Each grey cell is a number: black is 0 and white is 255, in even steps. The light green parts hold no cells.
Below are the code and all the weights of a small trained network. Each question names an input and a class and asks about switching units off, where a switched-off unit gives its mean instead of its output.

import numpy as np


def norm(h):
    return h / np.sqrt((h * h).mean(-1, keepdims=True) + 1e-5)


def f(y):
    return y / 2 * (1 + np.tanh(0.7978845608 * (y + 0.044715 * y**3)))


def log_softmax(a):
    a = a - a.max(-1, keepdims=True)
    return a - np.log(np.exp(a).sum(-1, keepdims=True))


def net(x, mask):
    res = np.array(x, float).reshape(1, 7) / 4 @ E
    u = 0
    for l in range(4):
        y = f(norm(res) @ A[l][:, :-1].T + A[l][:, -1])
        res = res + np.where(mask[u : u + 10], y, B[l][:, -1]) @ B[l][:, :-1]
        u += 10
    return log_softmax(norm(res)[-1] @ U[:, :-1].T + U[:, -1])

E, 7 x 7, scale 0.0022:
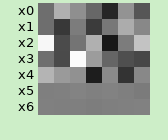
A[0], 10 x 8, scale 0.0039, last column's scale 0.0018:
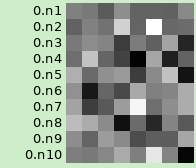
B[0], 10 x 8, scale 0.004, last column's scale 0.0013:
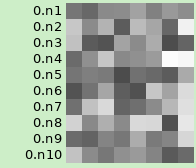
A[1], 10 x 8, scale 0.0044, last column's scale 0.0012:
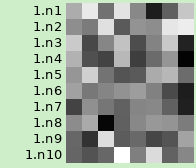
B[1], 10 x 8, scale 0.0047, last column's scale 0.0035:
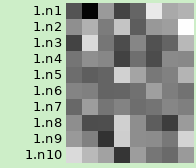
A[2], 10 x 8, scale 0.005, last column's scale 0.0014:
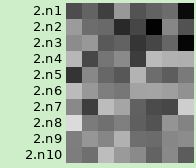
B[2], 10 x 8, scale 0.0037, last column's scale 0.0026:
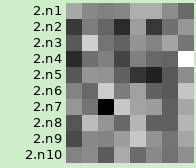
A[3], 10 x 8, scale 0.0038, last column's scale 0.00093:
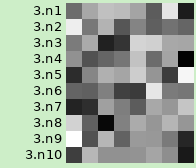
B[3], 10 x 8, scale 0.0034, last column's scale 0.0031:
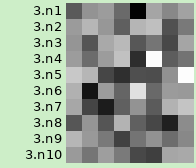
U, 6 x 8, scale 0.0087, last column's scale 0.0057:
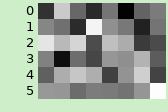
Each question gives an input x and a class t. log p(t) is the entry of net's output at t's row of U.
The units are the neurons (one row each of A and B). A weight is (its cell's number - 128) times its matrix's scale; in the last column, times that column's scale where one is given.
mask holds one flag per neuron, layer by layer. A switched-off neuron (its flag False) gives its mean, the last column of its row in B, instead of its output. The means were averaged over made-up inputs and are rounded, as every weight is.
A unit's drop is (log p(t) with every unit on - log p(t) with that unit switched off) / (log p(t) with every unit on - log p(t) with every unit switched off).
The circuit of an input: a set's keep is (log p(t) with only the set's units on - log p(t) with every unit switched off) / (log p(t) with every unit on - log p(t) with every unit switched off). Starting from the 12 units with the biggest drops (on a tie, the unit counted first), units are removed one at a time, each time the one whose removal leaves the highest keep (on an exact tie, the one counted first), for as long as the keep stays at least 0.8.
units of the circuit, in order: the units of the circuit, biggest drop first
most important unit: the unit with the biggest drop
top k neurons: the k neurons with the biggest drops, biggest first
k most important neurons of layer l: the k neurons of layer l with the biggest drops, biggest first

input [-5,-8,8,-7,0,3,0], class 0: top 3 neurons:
[1.n4, 1.n3, 1.n9]
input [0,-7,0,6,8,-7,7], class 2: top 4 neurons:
[0.n8, 1.n8, 1.n5, 3.n9]
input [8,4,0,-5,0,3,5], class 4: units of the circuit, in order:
[0.n4, 1.n2]
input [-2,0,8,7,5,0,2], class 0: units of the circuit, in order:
[1.n3, 2.n2]
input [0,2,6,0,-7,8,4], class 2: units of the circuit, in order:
[1.n10]
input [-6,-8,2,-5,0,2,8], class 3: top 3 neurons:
[1.n1, 0.n4, 1.n9]
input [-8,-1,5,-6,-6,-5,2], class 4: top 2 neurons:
[0.n7, 0.n8]
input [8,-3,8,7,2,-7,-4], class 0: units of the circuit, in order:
[1.n3, 0.n7, 2.n2, 1.n4]
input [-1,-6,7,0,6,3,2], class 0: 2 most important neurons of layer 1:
[1.n3, 1.n4]
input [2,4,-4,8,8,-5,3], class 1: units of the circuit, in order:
[1.n9, 2.n7]
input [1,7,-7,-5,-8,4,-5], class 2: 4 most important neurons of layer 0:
[0.n2, 0.n10, 0.n5, 0.n9]
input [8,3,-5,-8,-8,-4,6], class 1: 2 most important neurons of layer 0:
[0.n8, 0.n7]
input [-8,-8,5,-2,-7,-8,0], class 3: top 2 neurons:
[1.n1, 0.n8]
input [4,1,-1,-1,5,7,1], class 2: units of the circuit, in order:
[0.n8]
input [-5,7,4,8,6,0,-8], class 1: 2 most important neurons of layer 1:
[1.n9, 1.n1]
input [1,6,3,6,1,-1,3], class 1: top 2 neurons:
[1.n9, 2.n7]
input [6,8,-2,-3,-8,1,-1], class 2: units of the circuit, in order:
[1.n10, 0.n2]
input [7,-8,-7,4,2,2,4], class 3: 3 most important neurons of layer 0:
[0.n6, 0.n7, 0.n5]
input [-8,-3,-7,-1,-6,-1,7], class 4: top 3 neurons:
[0.n7, 2.n4, 1.n3]
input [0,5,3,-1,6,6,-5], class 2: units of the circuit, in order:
[0.n8]
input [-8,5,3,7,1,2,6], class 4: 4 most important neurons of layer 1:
[1.n2, 1.n1, 1.n8, 1.n5]
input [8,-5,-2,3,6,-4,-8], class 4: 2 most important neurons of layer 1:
[1.n10, 1.n2]
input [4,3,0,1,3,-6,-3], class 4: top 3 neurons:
[0.n4, 1.n2, 0.n2]
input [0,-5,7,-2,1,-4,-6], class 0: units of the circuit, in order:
[1.n3, 1.n4]
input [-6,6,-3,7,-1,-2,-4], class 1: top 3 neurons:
[1.n9, 0.n4, 1.n1]
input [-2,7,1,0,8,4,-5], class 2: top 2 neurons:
[0.n8, 1.n1]
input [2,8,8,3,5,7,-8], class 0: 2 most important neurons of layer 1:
[1.n1, 1.n3]
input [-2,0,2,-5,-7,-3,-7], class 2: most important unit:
1.n10
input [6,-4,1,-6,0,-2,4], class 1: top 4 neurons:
[1.n5, 1.n8, 0.n7, 0.n6]
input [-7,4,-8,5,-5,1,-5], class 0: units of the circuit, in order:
[3.n5, 2.n5]
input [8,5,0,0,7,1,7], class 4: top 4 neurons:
[0.n4, 1.n2, 0.n2, 1.n10]
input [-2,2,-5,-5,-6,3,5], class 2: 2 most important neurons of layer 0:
[0.n2, 0.n10]
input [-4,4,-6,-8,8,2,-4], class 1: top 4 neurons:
[1.n8, 1.n3, 0.n2, 1.n10]
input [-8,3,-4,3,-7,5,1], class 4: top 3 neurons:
[0.n7, 0.n8, 0.n3]
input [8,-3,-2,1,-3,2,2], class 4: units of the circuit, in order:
[0.n4]
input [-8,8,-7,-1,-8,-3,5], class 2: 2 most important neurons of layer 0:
[0.n2, 0.n10]
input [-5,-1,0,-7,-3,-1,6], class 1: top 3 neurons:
[1.n8, 0.n4, 3.n8]
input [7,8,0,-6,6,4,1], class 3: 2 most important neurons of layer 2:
[2.n4, 2.n7]
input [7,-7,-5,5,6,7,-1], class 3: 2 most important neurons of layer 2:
[2.n8, 2.n6]
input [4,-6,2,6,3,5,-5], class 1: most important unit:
2.n7
